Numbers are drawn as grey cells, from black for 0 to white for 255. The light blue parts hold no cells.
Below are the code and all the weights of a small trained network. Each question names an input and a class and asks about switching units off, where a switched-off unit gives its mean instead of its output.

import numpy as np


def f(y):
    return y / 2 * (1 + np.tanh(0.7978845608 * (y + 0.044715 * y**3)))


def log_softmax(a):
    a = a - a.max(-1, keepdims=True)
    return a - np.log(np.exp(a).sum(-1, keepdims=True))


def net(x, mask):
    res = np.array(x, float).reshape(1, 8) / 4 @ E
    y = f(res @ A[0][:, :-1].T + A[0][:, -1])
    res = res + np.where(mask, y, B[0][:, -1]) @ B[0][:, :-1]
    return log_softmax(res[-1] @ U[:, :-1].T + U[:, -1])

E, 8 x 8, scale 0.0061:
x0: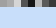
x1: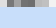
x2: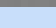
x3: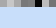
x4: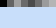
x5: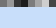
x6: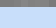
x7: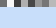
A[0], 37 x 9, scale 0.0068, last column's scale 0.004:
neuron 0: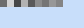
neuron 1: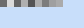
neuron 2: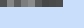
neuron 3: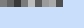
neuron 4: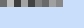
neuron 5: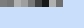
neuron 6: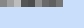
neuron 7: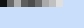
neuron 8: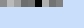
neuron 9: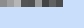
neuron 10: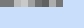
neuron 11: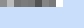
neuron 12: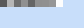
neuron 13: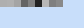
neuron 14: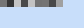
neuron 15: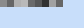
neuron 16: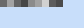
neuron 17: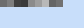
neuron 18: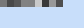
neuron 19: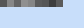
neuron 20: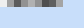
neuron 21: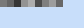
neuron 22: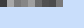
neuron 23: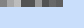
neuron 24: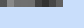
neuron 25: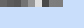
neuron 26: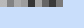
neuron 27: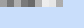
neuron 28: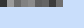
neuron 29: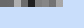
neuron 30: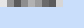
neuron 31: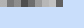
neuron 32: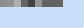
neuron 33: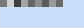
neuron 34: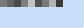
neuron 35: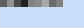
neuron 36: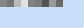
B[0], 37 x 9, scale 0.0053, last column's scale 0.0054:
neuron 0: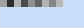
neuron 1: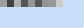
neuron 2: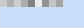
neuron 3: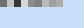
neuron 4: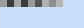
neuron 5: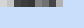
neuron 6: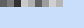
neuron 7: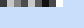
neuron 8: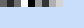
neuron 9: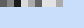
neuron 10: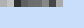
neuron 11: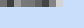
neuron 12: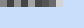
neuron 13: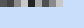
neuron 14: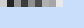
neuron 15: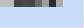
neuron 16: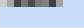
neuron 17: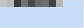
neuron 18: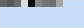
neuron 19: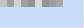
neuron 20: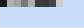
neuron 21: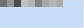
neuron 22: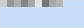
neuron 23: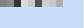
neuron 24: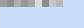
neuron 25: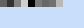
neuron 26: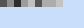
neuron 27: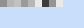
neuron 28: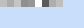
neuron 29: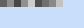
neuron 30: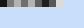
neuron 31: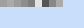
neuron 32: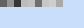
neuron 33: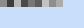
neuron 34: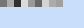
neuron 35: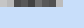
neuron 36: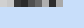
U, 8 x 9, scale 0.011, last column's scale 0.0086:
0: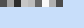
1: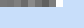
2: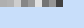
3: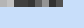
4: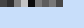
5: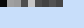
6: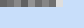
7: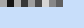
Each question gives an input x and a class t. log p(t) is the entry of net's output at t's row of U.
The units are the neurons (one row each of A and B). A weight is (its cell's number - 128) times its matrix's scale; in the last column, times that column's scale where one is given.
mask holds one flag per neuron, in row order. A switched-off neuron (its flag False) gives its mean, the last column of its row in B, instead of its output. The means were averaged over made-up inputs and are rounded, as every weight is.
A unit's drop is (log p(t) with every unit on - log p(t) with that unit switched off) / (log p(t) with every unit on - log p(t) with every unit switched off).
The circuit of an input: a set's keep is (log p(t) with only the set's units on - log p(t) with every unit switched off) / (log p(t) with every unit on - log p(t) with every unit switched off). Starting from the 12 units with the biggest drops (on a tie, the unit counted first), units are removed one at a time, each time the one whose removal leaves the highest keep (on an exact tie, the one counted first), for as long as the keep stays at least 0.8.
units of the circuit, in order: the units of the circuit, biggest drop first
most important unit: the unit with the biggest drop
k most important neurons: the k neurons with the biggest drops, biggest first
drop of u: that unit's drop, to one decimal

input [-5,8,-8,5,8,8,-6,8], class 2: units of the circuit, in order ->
(neuron 27)
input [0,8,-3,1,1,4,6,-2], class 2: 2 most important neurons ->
(neuron 27; neuron 31)
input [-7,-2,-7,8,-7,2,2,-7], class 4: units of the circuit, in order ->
(neuron 8; neuron 13)
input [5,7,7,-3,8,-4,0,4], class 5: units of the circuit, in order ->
(neuron 7; neuron 29)
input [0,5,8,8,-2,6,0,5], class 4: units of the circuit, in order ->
(neuron 8; neuron 13)
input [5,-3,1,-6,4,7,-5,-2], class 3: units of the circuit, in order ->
(neuron 35; neuron 17)
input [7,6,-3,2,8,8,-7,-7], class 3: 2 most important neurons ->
(neuron 35; neuron 16)
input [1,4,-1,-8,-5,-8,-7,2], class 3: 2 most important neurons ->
(neuron 36; neuron 15)
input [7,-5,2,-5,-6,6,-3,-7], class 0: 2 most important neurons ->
(neuron 9; neuron 26)
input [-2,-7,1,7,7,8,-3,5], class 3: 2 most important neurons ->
(neuron 35; neuron 16)
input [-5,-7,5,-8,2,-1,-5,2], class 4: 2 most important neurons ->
(neuron 25; neuron 18)
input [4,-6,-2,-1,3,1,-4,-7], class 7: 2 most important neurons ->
(neuron 14; neuron 27)
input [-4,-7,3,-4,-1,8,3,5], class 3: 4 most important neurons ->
(neuron 17; neuron 35; neuron 16; neuron 27)
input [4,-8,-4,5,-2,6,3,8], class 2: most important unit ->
neuron 28
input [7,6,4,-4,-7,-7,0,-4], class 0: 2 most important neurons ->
(neuron 26; neuron 9)
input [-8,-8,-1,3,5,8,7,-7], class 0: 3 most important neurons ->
(neuron 3; neuron 34; neuron 21)
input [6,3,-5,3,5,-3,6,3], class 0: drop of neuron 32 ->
0.2
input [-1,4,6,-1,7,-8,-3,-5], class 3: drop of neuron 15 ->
0.1
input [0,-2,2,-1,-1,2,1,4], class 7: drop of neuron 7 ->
0.2
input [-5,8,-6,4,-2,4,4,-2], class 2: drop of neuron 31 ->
0.1
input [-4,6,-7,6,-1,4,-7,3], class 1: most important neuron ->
(neuron 28)
